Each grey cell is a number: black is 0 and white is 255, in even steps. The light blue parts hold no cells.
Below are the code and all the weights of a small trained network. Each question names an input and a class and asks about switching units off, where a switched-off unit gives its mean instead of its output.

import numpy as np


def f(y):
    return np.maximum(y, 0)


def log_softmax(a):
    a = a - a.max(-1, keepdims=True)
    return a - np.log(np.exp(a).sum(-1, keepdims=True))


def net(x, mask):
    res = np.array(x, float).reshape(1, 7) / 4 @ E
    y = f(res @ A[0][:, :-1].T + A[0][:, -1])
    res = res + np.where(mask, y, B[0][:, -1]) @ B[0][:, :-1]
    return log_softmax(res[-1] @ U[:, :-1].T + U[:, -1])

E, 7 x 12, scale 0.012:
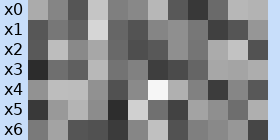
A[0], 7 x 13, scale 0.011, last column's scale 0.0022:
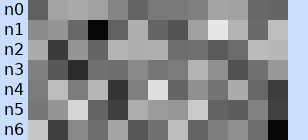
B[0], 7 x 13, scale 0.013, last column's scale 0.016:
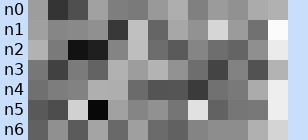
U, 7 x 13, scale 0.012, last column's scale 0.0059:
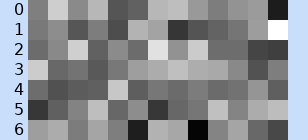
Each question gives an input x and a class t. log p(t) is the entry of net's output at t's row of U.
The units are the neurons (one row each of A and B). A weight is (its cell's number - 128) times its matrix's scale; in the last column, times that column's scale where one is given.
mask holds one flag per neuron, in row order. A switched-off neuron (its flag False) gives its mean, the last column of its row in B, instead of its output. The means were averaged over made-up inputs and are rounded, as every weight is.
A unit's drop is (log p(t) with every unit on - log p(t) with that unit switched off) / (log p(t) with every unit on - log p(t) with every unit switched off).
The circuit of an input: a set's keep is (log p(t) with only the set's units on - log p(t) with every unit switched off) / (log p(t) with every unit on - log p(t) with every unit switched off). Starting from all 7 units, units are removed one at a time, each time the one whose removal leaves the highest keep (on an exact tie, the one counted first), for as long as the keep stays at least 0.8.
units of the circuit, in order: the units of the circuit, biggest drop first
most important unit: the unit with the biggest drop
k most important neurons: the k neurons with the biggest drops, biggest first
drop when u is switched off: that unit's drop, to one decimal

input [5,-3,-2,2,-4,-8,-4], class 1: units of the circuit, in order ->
[n6; n2]
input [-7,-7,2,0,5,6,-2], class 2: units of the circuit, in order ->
[n5]
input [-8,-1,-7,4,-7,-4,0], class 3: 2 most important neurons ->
[n1; n3]
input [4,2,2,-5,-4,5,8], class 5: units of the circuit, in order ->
[n2; n4]
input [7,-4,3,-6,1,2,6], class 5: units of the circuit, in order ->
[n4; n2]
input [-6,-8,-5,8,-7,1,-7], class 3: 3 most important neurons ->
[n4; n3; n1]
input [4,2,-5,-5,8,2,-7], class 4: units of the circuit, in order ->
[n2; n5; n1]
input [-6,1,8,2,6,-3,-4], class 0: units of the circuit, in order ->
[n2; n4; n5]
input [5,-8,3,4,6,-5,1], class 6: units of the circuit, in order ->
[n5; n2]
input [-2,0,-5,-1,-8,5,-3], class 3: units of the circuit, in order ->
[n4; n3]
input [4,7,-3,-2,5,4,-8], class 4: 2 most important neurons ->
[n1; n5]
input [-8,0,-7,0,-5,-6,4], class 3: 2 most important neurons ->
[n1; n4]
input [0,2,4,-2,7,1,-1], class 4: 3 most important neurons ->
[n4; n1; n5]
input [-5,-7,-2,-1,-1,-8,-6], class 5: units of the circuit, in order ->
[n6]
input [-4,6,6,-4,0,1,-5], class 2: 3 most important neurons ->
[n4; n2; n1]
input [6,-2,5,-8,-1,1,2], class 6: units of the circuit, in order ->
[n2; n5]
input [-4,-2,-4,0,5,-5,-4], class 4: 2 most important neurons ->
[n1; n6]
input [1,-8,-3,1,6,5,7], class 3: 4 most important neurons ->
[n1; n5; n6; n3]
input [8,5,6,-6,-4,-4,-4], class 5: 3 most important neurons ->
[n6; n2; n3]
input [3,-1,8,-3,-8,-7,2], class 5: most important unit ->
n6
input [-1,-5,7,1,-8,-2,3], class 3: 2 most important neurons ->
[n4; n1]
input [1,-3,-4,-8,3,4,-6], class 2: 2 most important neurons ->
[n5; n1]
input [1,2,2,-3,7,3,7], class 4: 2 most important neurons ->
[n4; n5]
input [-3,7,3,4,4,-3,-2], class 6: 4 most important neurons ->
[n5; n1; n6; n2]
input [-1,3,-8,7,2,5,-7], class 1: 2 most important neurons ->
[n2; n4]
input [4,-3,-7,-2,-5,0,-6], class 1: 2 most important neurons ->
[n5; n2]
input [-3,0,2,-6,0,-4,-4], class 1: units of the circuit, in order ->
[n6]
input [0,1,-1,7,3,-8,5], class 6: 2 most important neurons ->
[n5; n2]
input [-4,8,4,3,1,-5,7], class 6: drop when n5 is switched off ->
0.4
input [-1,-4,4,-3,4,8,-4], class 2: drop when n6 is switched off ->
0.0
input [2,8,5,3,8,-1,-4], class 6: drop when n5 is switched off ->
0.1
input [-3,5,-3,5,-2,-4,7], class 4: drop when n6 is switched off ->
0.3
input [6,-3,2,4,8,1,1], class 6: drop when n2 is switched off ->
0.2
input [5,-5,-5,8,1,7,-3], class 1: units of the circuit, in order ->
[n2]
